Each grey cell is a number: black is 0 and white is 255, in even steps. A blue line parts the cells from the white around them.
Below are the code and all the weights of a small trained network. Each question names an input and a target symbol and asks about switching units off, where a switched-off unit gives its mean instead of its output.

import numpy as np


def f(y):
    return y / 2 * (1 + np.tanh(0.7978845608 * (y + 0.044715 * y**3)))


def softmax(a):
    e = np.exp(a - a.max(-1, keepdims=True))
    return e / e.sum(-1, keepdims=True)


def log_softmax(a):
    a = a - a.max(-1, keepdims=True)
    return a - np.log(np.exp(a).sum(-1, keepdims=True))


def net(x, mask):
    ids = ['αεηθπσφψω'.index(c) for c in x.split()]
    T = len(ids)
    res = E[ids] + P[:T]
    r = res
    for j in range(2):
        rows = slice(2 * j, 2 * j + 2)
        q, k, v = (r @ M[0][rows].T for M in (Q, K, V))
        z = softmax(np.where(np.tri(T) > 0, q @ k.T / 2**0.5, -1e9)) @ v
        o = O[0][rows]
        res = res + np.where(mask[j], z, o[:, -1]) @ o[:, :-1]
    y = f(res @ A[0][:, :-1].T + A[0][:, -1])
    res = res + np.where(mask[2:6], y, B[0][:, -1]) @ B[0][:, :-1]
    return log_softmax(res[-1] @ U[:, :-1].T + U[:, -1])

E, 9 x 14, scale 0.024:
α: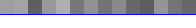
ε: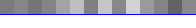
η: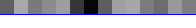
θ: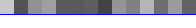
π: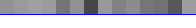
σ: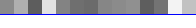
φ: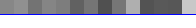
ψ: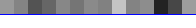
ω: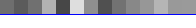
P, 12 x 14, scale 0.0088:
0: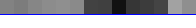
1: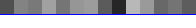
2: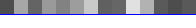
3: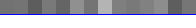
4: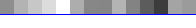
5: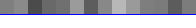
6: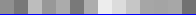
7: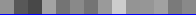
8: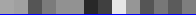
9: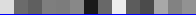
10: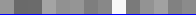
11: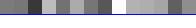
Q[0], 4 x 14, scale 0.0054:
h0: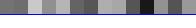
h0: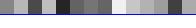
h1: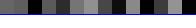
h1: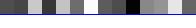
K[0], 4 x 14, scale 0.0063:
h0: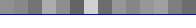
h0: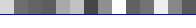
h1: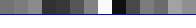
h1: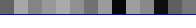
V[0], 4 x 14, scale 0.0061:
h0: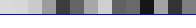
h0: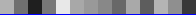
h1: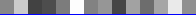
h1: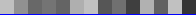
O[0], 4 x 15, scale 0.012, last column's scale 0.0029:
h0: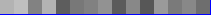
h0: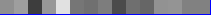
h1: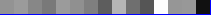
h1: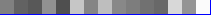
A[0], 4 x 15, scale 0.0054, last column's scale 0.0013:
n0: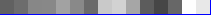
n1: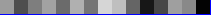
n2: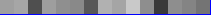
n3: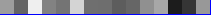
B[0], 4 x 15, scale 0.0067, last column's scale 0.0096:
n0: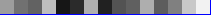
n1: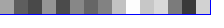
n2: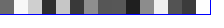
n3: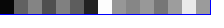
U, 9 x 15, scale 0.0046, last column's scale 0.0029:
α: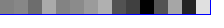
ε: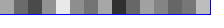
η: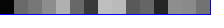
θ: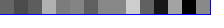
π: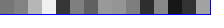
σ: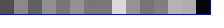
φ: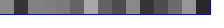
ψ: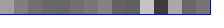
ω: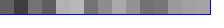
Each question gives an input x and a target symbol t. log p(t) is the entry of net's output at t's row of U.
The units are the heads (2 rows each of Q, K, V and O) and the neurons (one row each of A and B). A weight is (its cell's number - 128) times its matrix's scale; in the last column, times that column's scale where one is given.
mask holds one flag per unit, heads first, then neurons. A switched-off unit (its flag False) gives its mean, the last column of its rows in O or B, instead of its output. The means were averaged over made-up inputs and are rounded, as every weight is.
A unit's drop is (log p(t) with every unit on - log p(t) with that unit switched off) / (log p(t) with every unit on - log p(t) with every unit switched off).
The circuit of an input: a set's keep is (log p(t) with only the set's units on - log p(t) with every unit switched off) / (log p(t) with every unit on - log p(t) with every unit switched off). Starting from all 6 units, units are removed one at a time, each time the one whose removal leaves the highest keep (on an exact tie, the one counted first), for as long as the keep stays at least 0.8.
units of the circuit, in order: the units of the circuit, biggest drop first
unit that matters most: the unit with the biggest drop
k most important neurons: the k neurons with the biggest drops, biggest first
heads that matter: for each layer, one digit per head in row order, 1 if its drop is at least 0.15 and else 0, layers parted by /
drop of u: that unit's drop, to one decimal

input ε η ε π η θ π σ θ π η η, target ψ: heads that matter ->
01
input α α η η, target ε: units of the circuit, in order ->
[h0, h1]
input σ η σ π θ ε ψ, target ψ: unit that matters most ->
n0
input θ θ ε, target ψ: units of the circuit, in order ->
[h1, n0, n2]
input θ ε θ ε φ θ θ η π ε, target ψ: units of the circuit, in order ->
[h1, n0]
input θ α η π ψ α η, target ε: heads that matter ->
10
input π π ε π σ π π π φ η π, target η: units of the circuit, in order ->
[h1, n3, n1]
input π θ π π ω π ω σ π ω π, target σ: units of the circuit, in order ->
[h1, n2]
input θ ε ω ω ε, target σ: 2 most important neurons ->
[n0, n1]
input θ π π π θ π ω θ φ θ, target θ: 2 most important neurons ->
[n0, n1]
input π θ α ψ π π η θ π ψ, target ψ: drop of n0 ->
0.4
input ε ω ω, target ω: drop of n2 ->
0.2
